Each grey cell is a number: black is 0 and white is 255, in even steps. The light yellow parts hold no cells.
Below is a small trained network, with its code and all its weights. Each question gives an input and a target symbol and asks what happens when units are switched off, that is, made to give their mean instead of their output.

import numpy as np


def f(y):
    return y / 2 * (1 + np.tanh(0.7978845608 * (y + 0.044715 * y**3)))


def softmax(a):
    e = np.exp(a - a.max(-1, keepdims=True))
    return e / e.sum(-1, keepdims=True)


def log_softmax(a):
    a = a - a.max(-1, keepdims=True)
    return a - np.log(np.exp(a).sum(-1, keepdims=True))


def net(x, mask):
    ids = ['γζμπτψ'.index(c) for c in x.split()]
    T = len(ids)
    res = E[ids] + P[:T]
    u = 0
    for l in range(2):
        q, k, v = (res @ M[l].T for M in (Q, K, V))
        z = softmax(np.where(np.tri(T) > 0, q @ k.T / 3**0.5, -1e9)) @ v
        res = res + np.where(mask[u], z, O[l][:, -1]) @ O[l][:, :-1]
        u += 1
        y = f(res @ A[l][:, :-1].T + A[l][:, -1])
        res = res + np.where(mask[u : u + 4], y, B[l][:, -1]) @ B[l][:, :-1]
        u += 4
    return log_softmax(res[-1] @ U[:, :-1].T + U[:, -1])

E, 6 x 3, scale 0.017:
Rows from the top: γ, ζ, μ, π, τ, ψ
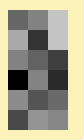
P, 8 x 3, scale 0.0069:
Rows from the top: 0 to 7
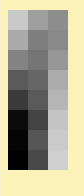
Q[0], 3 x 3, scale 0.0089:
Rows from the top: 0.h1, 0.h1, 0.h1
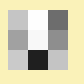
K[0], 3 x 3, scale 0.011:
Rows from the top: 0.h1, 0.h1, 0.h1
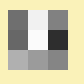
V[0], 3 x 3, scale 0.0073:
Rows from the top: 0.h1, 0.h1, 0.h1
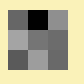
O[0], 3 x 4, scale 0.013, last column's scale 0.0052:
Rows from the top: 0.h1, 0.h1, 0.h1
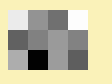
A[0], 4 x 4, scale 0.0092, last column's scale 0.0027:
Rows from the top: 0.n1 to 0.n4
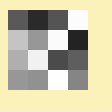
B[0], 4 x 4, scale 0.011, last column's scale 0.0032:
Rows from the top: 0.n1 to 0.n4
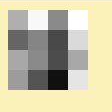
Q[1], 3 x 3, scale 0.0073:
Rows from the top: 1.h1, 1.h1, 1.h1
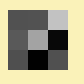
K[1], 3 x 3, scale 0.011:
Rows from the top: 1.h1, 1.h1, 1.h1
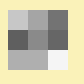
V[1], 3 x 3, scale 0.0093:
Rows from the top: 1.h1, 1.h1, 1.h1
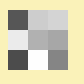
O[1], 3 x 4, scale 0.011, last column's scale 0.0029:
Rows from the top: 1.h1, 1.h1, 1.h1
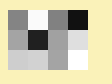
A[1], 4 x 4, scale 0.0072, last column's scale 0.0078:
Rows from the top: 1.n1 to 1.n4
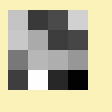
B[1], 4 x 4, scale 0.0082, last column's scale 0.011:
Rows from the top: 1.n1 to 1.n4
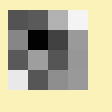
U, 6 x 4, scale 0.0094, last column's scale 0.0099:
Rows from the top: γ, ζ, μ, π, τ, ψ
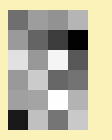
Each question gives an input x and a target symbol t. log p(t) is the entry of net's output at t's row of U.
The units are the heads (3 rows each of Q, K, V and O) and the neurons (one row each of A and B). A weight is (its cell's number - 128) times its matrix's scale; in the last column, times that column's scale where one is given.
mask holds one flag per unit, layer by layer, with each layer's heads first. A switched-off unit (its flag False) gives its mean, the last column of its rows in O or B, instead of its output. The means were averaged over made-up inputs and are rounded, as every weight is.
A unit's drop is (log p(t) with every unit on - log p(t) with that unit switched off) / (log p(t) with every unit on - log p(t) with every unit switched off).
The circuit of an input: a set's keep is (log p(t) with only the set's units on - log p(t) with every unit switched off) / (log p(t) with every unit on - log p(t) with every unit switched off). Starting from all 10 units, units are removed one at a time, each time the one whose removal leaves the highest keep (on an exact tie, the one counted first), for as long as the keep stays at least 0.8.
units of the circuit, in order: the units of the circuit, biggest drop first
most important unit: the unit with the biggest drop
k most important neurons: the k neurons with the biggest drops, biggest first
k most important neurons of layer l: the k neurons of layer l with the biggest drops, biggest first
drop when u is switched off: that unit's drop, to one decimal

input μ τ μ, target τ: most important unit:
0.n4
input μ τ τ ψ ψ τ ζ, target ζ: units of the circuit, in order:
(0.n4, 0.n2)
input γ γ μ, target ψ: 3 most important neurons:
(0.n4, 0.n1, 1.n4)
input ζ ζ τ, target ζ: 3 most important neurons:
(0.n1, 0.n3, 0.n2)
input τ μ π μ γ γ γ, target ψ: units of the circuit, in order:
(1.n4, 0.n2)
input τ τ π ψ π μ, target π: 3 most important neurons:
(0.n1, 1.n1, 1.n3)
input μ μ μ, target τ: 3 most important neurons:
(0.n4, 0.n2, 0.n1)
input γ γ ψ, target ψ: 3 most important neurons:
(0.n4, 0.n1, 1.n4)
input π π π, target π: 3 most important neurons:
(0.n1, 1.n3, 1.n1)
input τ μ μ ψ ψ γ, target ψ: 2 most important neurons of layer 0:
(0.n4, 0.n2)
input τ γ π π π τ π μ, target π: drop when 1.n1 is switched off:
0.4
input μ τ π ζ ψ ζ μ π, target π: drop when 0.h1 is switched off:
0.1
